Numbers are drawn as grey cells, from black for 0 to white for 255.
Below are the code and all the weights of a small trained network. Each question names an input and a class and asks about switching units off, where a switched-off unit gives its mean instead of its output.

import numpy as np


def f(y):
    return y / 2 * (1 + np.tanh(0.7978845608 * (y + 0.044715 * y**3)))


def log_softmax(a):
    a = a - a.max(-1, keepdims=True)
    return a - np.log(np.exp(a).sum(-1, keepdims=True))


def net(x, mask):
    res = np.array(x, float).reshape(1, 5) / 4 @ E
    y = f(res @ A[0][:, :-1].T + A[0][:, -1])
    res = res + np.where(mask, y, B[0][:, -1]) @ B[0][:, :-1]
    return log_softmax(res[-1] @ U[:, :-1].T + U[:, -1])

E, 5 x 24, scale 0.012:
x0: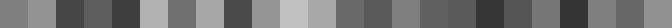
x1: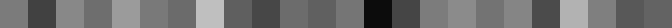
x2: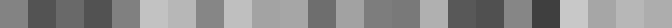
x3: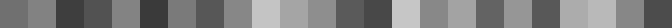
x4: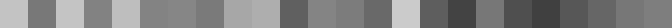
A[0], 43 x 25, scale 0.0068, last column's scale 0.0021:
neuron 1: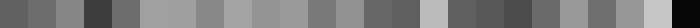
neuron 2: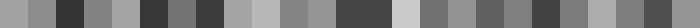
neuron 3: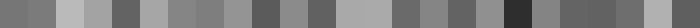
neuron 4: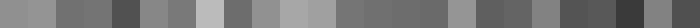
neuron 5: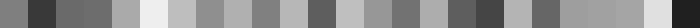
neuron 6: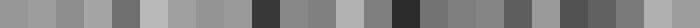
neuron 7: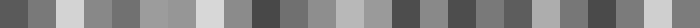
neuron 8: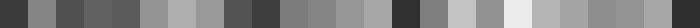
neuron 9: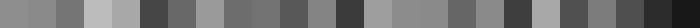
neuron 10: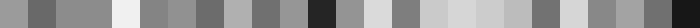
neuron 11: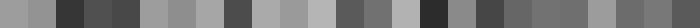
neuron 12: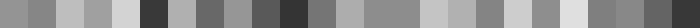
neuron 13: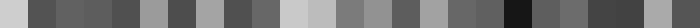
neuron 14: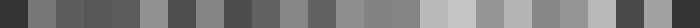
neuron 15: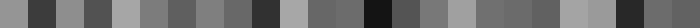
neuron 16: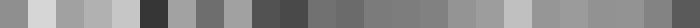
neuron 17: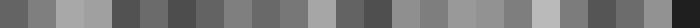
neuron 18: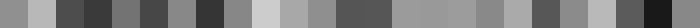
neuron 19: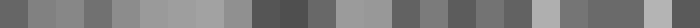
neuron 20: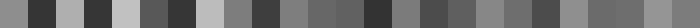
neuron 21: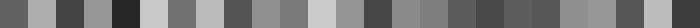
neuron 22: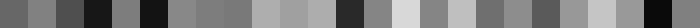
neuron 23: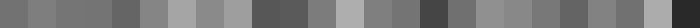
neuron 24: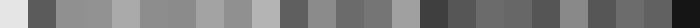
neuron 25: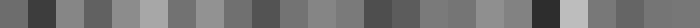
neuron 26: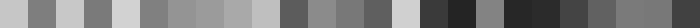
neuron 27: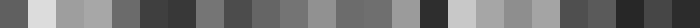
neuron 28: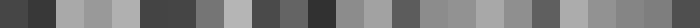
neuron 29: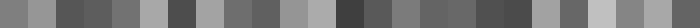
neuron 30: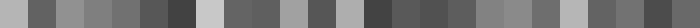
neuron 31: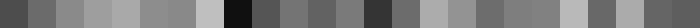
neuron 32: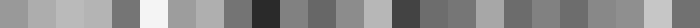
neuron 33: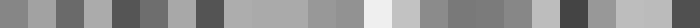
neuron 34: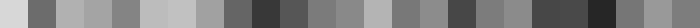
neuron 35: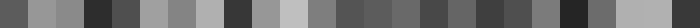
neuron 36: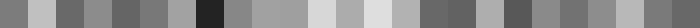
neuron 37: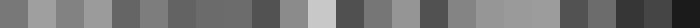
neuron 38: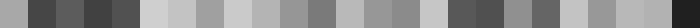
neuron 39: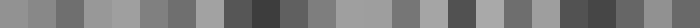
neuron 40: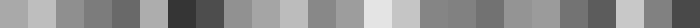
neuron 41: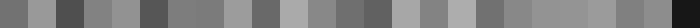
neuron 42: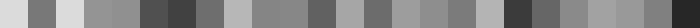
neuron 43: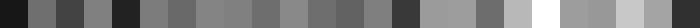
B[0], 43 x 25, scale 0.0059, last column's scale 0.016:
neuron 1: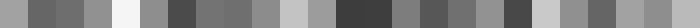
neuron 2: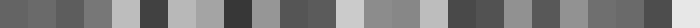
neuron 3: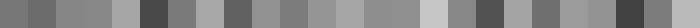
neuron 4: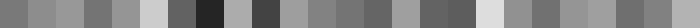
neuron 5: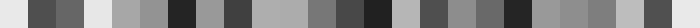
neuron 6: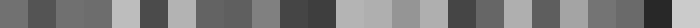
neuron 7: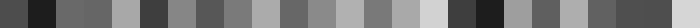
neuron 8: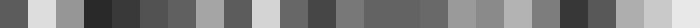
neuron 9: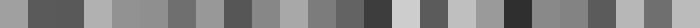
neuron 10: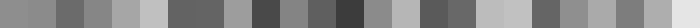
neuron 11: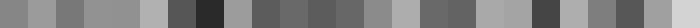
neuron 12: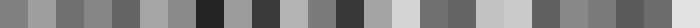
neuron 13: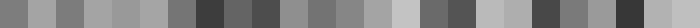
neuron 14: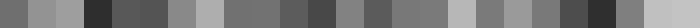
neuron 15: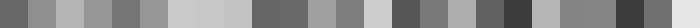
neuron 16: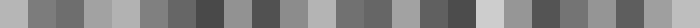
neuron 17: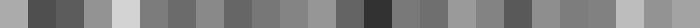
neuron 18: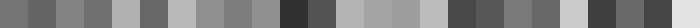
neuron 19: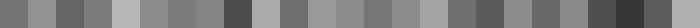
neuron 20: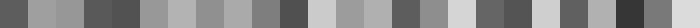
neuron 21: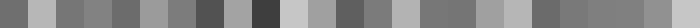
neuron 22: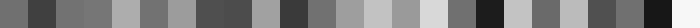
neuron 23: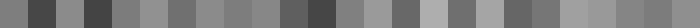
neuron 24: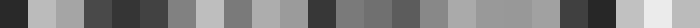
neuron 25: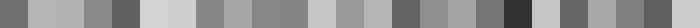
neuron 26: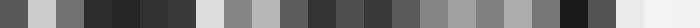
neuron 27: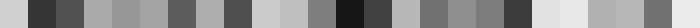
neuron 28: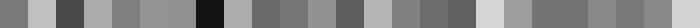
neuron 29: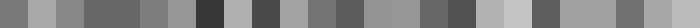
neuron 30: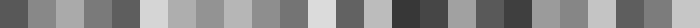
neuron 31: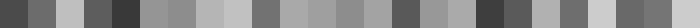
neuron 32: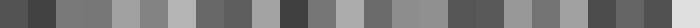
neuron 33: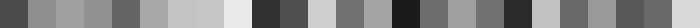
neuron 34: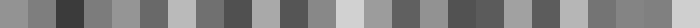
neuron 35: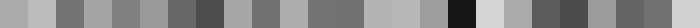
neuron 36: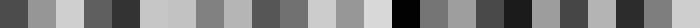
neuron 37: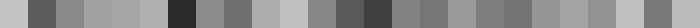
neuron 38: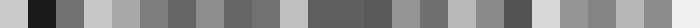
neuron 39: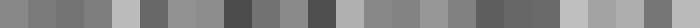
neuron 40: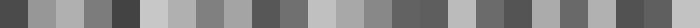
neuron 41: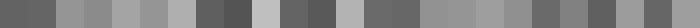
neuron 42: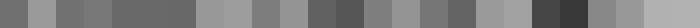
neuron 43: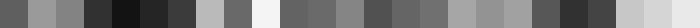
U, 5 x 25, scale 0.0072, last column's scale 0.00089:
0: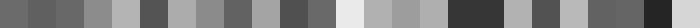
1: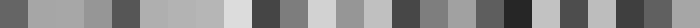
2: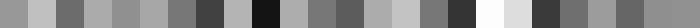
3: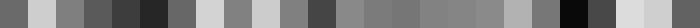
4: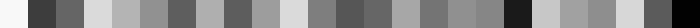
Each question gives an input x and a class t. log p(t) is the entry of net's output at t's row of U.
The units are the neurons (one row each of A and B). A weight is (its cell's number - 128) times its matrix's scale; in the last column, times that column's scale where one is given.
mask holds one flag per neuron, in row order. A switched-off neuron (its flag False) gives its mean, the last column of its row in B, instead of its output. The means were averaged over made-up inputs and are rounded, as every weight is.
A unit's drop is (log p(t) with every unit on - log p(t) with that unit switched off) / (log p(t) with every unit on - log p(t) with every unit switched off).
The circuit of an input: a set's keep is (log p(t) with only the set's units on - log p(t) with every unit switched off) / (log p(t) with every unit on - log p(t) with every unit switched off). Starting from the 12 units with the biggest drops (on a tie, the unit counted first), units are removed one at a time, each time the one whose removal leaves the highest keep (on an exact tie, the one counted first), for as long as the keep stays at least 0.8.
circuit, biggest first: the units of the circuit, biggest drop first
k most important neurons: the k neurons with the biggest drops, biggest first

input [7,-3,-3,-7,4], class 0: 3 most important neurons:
neuron 7; neuron 34; neuron 32
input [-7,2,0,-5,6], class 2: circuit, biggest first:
neuron 12
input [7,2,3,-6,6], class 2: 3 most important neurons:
neuron 35; neuron 13; neuron 21
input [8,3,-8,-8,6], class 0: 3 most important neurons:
neuron 7; neuron 34; neuron 6
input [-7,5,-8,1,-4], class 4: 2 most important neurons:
neuron 27; neuron 9
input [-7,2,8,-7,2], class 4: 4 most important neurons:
neuron 5; neuron 38; neuron 1; neuron 22
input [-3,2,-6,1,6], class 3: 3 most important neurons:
neuron 26; neuron 24; neuron 5
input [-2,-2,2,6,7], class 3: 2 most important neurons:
neuron 26; neuron 24
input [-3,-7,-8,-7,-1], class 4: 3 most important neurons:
neuron 27; neuron 9; neuron 37
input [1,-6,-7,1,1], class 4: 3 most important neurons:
neuron 27; neuron 37; neuron 9
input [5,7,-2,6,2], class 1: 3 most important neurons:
neuron 15; neuron 20; neuron 30
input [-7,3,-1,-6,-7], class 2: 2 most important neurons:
neuron 12; neuron 10
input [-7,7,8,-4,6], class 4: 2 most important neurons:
neuron 5; neuron 38
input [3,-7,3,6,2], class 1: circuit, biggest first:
neuron 36
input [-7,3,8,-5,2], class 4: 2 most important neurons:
neuron 5; neuron 38
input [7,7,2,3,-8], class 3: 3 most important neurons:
neuron 43; neuron 8; neuron 14
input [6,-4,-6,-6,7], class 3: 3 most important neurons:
neuron 26; neuron 24; neuron 22
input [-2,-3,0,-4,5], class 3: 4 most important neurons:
neuron 26; neuron 22; neuron 24; neuron 18
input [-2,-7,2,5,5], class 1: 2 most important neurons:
neuron 36; neuron 33
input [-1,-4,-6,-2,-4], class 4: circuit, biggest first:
neuron 27
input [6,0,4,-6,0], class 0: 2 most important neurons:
neuron 7; neuron 32
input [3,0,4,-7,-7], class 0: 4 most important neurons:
neuron 7; neuron 6; neuron 32; neuron 26
